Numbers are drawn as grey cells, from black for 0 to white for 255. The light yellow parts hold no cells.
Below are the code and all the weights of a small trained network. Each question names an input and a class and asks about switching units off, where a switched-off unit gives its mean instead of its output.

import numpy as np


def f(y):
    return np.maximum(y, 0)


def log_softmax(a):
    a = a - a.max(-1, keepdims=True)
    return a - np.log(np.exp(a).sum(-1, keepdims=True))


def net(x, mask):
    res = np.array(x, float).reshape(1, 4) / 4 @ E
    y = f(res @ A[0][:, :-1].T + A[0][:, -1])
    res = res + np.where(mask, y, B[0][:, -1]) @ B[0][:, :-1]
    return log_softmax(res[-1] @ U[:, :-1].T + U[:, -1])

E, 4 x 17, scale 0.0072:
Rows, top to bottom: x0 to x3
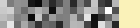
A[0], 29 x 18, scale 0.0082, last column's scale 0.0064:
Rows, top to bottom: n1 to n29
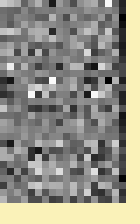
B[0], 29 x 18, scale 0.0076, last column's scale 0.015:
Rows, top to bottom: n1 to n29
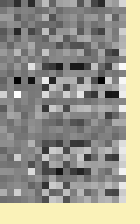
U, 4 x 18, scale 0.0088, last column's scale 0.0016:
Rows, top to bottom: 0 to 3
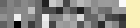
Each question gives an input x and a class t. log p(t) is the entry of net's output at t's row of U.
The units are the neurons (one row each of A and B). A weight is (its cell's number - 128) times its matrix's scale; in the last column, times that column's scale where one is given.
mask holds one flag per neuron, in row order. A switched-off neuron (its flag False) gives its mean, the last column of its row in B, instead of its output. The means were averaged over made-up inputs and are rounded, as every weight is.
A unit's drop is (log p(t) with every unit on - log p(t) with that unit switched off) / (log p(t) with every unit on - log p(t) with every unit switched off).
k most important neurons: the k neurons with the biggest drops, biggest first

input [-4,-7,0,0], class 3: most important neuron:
[n12]
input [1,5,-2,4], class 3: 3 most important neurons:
[n1; n25; n5]
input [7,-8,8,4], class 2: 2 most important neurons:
[n23; n28]
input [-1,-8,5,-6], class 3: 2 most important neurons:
[n12; n10]
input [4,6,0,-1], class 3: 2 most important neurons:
[n1; n5]
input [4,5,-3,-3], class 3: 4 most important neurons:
[n1; n5; n27; n13]
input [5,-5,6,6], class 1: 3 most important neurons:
[n10; n14; n7]
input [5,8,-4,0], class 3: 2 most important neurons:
[n1; n5]
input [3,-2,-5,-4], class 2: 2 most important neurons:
[n14; n10]
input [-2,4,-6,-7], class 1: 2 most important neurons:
[n25; n21]
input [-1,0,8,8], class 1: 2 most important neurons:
[n10; n14]
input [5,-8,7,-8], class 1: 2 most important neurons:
[n25; n21]
